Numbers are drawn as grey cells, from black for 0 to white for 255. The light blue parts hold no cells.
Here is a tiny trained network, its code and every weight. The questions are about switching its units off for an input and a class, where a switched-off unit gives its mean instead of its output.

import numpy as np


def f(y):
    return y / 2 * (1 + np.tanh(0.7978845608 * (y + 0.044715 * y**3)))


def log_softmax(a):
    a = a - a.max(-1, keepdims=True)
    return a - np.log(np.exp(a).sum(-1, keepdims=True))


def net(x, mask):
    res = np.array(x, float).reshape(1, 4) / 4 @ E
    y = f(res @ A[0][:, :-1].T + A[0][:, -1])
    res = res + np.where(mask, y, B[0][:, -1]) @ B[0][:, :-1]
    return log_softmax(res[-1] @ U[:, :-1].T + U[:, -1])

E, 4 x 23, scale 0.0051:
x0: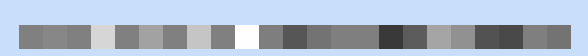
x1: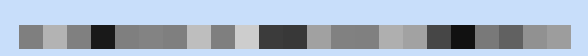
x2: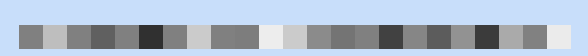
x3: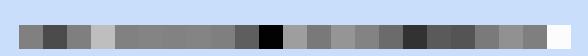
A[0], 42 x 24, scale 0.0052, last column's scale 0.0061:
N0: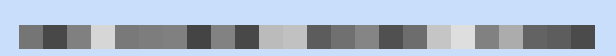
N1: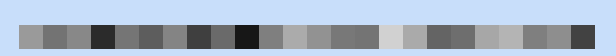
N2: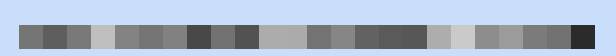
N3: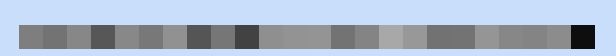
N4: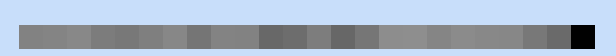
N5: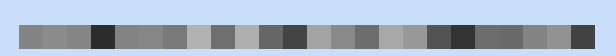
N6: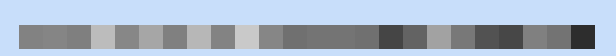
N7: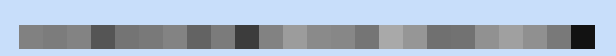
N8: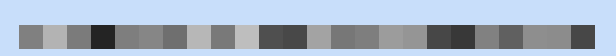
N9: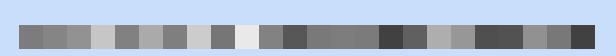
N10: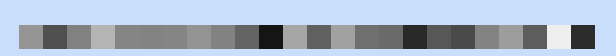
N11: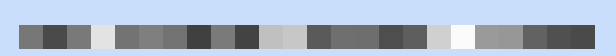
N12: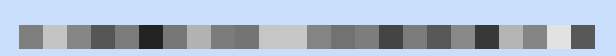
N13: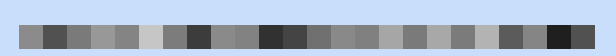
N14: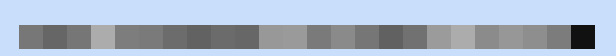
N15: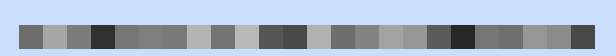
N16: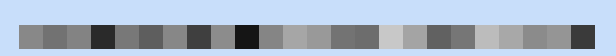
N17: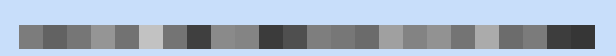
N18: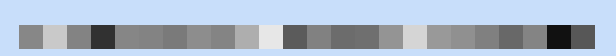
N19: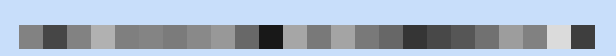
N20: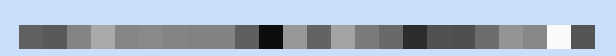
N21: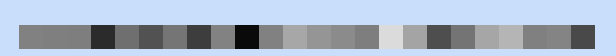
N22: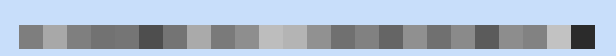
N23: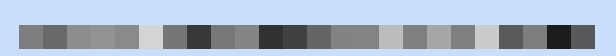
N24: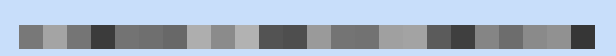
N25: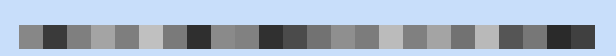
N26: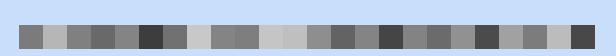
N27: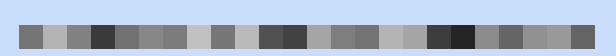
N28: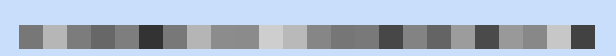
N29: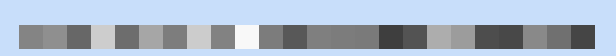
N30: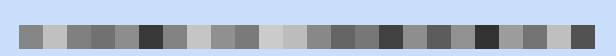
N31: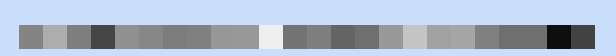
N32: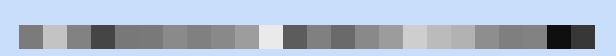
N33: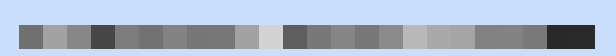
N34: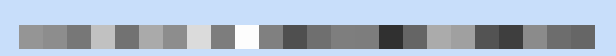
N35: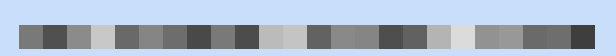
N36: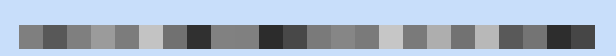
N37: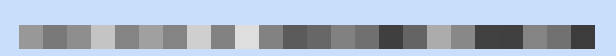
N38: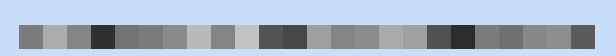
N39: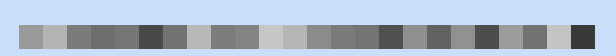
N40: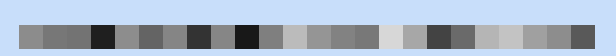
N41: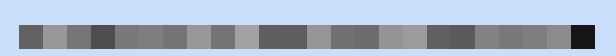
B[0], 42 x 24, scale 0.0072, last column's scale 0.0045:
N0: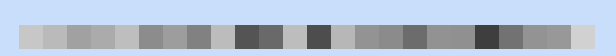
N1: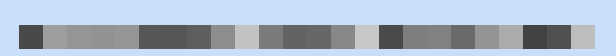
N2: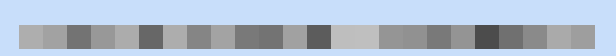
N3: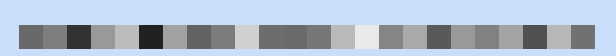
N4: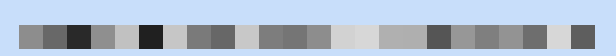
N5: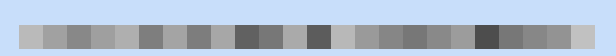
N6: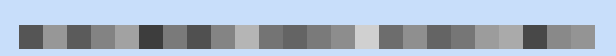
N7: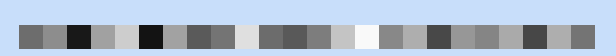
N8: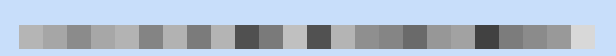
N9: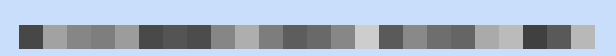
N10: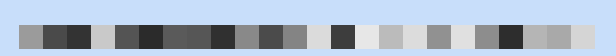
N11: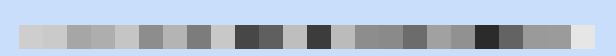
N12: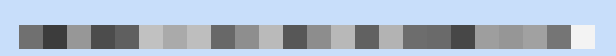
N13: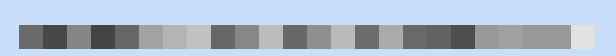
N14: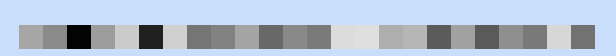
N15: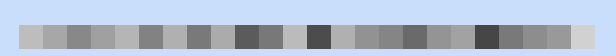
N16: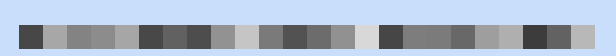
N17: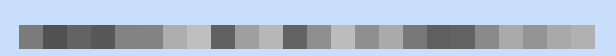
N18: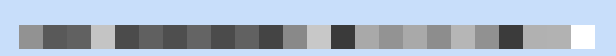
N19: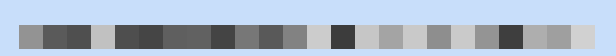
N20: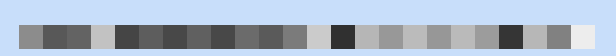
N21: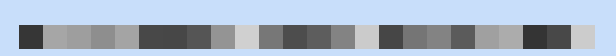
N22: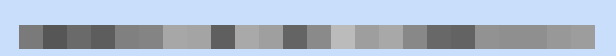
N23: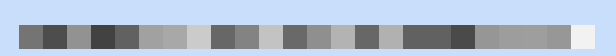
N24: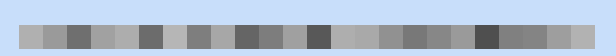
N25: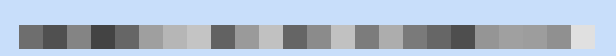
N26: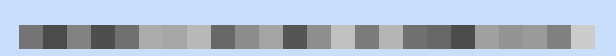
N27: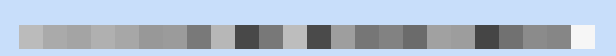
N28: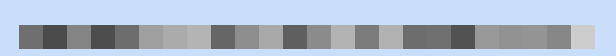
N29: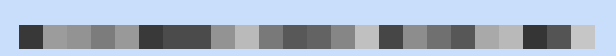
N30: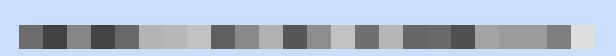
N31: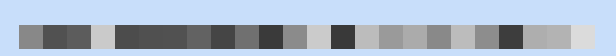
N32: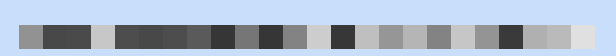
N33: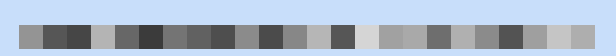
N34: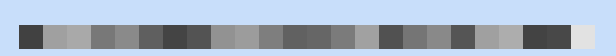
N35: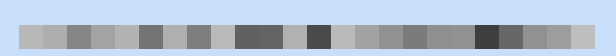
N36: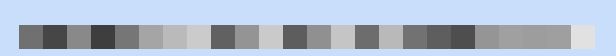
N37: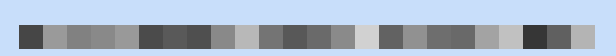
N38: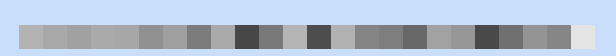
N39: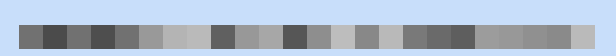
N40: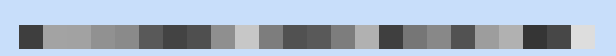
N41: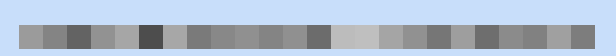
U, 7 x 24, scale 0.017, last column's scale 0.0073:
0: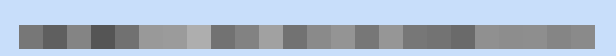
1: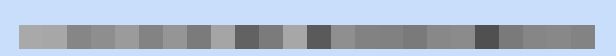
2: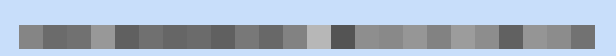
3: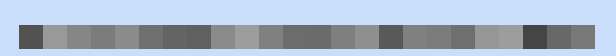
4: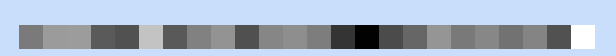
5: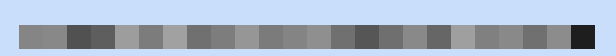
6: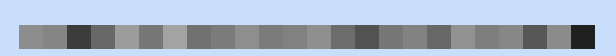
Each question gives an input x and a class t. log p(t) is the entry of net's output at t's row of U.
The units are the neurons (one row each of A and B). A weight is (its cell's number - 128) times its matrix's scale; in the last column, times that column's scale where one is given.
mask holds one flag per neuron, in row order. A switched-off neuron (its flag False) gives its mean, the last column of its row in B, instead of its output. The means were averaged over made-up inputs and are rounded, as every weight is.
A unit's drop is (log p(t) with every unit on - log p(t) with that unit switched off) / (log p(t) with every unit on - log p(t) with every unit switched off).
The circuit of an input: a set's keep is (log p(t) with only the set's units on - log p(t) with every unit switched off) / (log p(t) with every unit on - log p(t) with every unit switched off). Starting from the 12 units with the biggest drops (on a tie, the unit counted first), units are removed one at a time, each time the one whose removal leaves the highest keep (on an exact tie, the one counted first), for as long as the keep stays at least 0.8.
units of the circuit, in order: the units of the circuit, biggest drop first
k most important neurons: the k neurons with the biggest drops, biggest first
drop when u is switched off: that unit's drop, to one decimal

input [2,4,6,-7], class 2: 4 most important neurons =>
[N18; N32; N31; N33]
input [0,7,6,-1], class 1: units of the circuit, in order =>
[N27]
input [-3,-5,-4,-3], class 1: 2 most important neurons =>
[N11; N0]
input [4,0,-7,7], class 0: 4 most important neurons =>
[N36; N25; N13; N23]
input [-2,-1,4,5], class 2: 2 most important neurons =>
[N20; N10]
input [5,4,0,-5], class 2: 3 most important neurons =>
[N18; N32; N31]
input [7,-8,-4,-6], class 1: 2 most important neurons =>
[N11; N0]
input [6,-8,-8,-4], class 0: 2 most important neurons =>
[N23; N13]
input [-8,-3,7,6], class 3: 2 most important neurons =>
[N40; N21]
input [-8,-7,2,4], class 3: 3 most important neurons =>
[N40; N21; N16]
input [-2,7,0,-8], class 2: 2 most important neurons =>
[N18; N32]
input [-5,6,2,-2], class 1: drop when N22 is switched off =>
0.0
